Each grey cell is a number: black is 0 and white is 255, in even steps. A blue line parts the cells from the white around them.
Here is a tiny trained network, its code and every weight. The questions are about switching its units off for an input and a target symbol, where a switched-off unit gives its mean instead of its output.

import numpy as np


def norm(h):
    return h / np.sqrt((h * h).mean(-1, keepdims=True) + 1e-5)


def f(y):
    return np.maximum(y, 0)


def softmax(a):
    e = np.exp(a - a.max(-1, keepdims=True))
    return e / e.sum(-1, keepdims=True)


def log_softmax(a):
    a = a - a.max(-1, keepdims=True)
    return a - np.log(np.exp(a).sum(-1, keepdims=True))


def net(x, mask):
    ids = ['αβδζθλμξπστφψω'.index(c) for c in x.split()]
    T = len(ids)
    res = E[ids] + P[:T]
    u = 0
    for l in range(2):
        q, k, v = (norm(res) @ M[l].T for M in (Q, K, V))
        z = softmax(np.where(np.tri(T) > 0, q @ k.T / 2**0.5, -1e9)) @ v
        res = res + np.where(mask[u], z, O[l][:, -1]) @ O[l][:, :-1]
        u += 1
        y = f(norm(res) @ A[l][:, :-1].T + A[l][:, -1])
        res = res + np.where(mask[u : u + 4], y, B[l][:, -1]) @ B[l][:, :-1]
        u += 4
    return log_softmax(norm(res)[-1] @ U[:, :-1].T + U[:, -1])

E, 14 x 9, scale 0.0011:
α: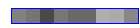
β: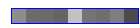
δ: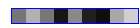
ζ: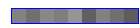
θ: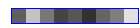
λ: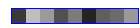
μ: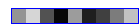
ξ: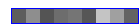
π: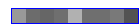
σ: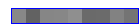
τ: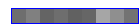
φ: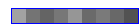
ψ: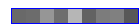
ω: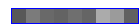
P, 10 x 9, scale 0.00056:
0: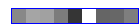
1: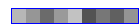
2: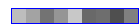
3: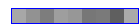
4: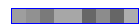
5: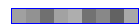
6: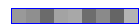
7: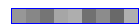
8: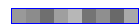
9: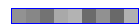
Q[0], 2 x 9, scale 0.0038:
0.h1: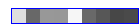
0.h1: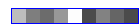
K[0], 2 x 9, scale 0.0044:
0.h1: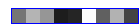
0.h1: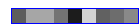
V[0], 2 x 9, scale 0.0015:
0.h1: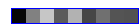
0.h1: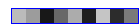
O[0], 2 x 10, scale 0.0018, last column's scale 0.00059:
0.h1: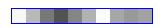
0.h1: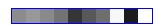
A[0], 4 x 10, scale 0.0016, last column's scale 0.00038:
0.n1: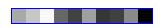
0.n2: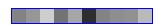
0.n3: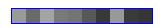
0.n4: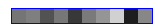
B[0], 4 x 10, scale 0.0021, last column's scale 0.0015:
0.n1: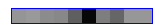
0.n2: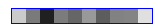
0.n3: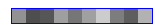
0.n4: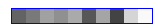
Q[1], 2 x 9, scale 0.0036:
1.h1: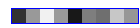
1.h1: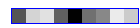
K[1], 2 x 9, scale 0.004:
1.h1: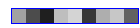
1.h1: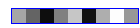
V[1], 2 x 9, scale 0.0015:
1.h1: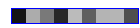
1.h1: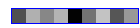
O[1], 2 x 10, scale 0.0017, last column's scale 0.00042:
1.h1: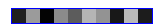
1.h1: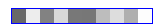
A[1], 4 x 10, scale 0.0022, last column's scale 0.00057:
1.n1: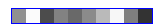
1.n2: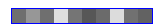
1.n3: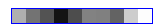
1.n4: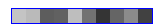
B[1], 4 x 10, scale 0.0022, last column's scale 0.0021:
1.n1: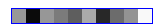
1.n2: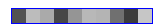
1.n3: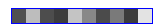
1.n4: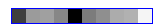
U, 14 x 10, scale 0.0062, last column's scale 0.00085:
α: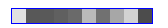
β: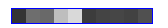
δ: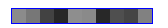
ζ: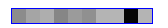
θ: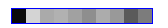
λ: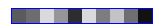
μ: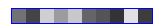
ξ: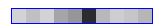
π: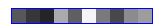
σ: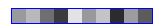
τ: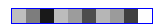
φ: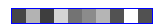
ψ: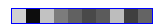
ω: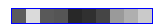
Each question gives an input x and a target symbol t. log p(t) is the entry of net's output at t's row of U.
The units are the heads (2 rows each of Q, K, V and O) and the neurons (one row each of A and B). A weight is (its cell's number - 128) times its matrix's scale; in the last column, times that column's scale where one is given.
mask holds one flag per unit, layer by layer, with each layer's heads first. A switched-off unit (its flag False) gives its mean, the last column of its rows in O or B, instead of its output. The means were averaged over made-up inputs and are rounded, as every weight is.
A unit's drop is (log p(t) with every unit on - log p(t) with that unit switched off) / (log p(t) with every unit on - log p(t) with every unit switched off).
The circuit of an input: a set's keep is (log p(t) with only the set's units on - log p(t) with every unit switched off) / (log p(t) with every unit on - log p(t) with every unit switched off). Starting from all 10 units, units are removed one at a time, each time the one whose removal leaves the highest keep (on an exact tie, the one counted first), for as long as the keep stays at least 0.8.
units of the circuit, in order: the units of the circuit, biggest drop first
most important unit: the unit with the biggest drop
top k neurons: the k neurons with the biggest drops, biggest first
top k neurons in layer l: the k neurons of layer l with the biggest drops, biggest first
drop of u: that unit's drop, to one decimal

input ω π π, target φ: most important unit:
0.h1
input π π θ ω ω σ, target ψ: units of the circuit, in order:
[1.h1, 1.n3]
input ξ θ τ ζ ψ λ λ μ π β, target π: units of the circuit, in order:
[1.h1, 0.n4, 1.n3]
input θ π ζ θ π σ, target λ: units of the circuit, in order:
[1.h1, 1.n2, 1.n3, 1.n1]
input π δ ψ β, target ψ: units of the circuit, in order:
[1.h1, 1.n3, 0.n1]
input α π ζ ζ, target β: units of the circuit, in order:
[0.h1, 1.n1]
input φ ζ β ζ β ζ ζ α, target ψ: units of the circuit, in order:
[0.h1, 1.n1]
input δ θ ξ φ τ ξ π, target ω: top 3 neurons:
[1.n4, 1.n1, 0.n4]
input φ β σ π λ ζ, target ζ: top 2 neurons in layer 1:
[1.n2, 1.n1]
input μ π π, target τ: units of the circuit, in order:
[0.n3, 1.n1, 1.n3]
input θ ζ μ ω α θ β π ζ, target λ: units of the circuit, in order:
[1.h1, 1.n2, 1.n1, 1.n3]
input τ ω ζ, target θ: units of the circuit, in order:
[1.h1, 1.n2]
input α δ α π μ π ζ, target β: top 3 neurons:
[1.n1, 1.n4, 0.n4]
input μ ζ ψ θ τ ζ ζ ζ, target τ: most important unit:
0.n3
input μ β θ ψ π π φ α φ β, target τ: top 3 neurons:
[0.n3, 1.n1, 1.n3]
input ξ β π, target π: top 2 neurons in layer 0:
[0.n4, 0.n3]
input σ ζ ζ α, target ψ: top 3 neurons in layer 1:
[1.n1, 1.n4, 1.n3]
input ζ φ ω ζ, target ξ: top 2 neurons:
[1.n1, 0.n4]
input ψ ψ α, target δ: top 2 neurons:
[1.n3, 0.n4]
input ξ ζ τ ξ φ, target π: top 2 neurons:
[1.n1, 0.n4]
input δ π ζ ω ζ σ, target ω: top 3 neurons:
[1.n4, 1.n1, 0.n4]
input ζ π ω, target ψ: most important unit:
1.h1
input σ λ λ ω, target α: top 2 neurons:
[1.n1, 0.n4]
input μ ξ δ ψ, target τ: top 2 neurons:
[0.n3, 1.n1]
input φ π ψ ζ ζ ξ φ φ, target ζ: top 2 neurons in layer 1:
[1.n2, 1.n1]
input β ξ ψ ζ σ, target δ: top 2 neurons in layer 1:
[1.n3, 1.n1]
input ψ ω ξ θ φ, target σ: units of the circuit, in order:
[0.h1]
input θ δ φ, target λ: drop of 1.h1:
0.5
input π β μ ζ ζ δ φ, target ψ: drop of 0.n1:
0.2
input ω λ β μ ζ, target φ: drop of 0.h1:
0.7
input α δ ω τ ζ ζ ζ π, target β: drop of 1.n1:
0.3
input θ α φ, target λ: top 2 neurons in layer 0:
[0.n4, 0.n1]
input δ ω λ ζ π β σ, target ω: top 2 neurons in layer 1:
[1.n4, 1.n1]
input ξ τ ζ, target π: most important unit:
1.h1
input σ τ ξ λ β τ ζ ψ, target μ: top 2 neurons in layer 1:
[1.n3, 1.n2]
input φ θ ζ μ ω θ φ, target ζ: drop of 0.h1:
0.3
